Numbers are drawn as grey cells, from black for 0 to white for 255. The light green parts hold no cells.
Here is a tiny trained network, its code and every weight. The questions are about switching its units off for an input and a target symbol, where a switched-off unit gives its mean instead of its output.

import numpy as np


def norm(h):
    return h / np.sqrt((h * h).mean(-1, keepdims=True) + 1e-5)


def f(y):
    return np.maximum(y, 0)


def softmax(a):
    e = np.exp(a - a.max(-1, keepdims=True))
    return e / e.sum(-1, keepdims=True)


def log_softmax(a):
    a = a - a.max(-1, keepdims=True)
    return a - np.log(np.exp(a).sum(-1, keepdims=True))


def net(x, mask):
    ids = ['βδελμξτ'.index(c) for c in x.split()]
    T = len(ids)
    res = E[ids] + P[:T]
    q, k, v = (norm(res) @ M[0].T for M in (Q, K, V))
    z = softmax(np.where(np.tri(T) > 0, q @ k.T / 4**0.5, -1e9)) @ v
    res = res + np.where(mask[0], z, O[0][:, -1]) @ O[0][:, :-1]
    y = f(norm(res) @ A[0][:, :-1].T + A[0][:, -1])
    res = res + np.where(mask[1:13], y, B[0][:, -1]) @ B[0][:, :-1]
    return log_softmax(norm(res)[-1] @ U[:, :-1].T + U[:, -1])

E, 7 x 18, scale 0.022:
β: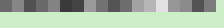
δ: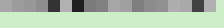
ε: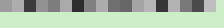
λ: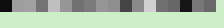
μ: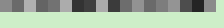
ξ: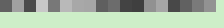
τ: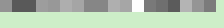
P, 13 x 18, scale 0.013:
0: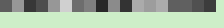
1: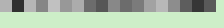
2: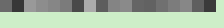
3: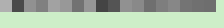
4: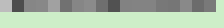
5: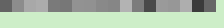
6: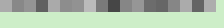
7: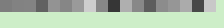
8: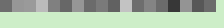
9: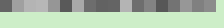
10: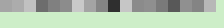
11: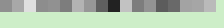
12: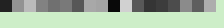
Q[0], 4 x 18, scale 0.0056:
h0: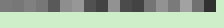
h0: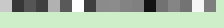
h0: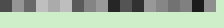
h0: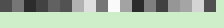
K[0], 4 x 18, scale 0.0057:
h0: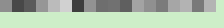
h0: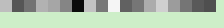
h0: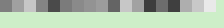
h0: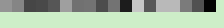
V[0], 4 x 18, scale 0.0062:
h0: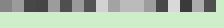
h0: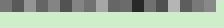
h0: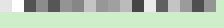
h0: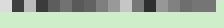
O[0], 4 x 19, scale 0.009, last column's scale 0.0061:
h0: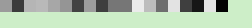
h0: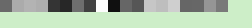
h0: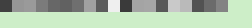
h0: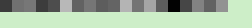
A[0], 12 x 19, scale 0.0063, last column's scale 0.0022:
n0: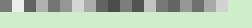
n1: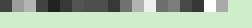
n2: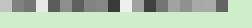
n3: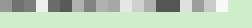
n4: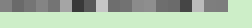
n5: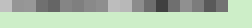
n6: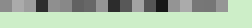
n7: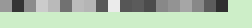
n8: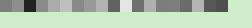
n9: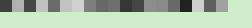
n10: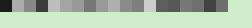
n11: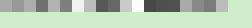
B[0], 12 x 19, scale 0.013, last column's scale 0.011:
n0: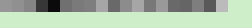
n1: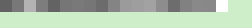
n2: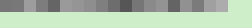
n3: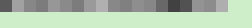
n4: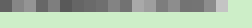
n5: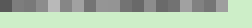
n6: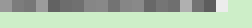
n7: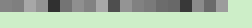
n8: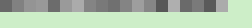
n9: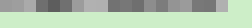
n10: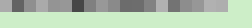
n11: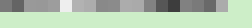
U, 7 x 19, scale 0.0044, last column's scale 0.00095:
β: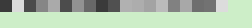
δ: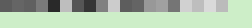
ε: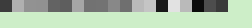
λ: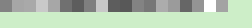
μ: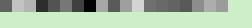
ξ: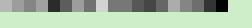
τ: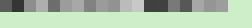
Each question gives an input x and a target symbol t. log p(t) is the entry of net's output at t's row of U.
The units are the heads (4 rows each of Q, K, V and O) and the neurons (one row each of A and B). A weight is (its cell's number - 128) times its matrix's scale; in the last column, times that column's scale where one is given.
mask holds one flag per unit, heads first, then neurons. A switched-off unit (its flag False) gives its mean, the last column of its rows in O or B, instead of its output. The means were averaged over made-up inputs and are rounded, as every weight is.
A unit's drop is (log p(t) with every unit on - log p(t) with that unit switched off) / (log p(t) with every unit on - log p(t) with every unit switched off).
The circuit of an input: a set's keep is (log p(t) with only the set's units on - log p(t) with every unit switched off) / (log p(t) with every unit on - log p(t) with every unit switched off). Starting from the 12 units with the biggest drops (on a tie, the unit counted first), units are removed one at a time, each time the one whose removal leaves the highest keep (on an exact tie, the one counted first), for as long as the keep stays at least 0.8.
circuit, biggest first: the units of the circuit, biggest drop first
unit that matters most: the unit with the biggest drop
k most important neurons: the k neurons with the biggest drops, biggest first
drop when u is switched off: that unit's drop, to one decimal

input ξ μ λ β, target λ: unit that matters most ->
h0
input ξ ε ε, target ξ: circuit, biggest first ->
h0, n7
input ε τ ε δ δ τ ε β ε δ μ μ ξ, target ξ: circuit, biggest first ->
n9, n1
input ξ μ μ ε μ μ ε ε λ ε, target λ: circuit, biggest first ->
h0, n3
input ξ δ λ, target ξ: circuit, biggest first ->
h0, n9
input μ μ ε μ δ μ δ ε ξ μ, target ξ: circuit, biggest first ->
h0, n1
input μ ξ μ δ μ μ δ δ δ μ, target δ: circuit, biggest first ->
h0, n10, n0
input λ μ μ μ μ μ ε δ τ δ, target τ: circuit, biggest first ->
h0, n11
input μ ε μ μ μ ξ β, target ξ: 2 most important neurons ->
n1, n4
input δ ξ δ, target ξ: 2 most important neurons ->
n7, n1
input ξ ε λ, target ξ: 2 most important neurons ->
n7, n9
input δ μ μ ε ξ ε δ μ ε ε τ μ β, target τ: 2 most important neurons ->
n11, n4
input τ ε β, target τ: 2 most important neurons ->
n7, n11
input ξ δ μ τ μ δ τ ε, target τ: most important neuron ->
n11
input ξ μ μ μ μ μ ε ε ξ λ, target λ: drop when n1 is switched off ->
0.0
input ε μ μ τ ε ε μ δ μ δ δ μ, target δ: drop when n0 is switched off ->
0.1
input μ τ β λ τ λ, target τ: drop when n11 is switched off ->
0.2
